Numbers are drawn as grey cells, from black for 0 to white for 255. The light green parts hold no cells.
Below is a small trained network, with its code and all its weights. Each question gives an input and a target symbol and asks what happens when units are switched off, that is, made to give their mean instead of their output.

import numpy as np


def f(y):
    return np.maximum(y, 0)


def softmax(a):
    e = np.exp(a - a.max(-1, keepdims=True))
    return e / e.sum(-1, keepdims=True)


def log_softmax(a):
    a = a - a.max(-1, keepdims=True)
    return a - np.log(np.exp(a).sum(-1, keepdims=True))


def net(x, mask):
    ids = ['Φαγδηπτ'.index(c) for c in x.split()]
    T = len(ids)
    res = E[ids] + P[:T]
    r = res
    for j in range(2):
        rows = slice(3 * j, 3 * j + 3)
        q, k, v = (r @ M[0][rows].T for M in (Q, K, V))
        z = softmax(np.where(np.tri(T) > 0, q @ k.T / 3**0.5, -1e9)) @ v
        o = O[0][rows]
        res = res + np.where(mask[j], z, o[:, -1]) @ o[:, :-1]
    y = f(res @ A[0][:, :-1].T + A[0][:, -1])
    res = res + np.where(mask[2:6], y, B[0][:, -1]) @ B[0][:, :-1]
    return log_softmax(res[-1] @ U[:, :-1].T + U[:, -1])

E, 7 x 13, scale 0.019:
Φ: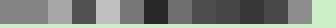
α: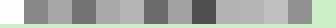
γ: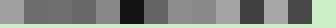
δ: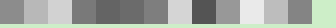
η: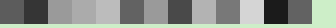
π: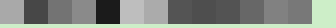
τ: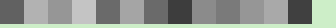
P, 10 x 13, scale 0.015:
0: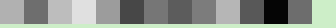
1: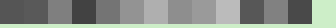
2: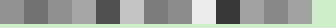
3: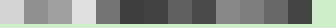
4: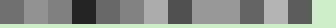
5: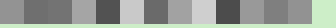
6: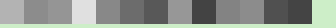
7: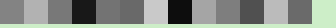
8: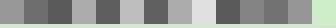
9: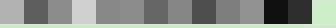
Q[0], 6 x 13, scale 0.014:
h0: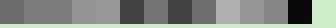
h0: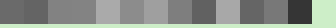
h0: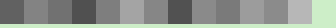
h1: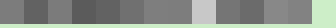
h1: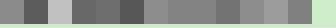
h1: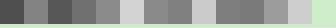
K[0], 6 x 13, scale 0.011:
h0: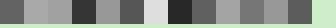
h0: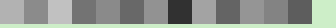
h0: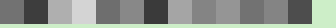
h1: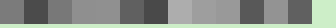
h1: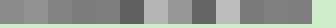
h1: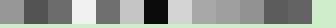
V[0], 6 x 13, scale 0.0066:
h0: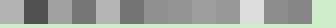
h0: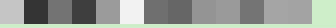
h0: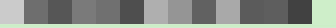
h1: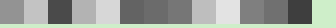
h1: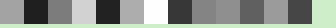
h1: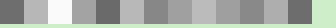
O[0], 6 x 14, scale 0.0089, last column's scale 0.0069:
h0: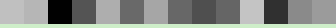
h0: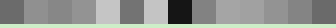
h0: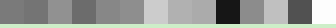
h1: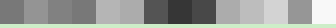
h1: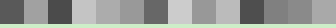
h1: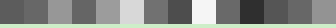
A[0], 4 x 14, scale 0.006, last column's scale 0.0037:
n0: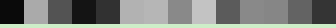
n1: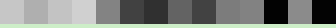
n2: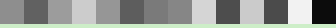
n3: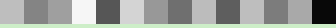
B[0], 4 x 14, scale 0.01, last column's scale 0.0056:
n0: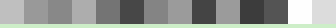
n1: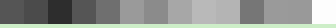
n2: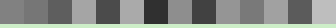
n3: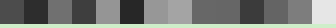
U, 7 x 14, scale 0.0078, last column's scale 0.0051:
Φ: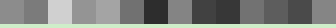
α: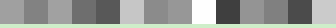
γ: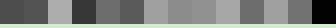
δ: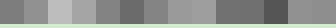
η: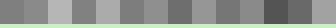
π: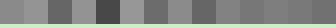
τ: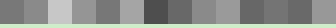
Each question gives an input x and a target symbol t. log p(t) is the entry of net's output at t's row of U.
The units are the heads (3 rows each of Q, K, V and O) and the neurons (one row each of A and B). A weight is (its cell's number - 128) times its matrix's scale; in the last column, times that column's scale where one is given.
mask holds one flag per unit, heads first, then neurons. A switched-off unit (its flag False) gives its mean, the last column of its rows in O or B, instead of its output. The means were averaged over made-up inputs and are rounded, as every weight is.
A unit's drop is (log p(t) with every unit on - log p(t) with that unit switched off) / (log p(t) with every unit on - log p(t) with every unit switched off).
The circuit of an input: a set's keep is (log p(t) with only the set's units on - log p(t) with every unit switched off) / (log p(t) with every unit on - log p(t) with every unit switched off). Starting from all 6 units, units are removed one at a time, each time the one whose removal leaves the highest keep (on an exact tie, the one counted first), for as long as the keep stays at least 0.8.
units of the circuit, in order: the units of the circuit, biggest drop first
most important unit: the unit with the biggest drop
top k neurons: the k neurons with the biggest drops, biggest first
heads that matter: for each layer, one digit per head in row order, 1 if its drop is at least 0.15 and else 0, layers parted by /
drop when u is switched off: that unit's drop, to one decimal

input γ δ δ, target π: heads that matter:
10
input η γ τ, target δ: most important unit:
n0
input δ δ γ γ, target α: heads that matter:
01
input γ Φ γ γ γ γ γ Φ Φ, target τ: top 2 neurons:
[n3 n1]
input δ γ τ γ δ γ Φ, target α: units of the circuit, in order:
[h1 n1]
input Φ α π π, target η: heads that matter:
10
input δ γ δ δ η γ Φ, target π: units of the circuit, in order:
[n1 h0]
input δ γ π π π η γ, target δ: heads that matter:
01
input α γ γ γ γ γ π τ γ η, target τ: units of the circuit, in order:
[h0 h1]
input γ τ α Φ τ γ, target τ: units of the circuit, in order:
[h0 n3]
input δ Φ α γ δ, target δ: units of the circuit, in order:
[n0 h1]
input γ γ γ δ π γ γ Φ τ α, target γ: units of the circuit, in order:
[n1 h1 h0]
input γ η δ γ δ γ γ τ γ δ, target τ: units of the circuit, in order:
[h0 h1]
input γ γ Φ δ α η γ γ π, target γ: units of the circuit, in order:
[n3]
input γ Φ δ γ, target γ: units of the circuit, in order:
[n1 h1]
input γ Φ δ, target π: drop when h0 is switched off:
0.9
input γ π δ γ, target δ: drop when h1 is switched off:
1.0
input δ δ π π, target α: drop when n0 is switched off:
0.1
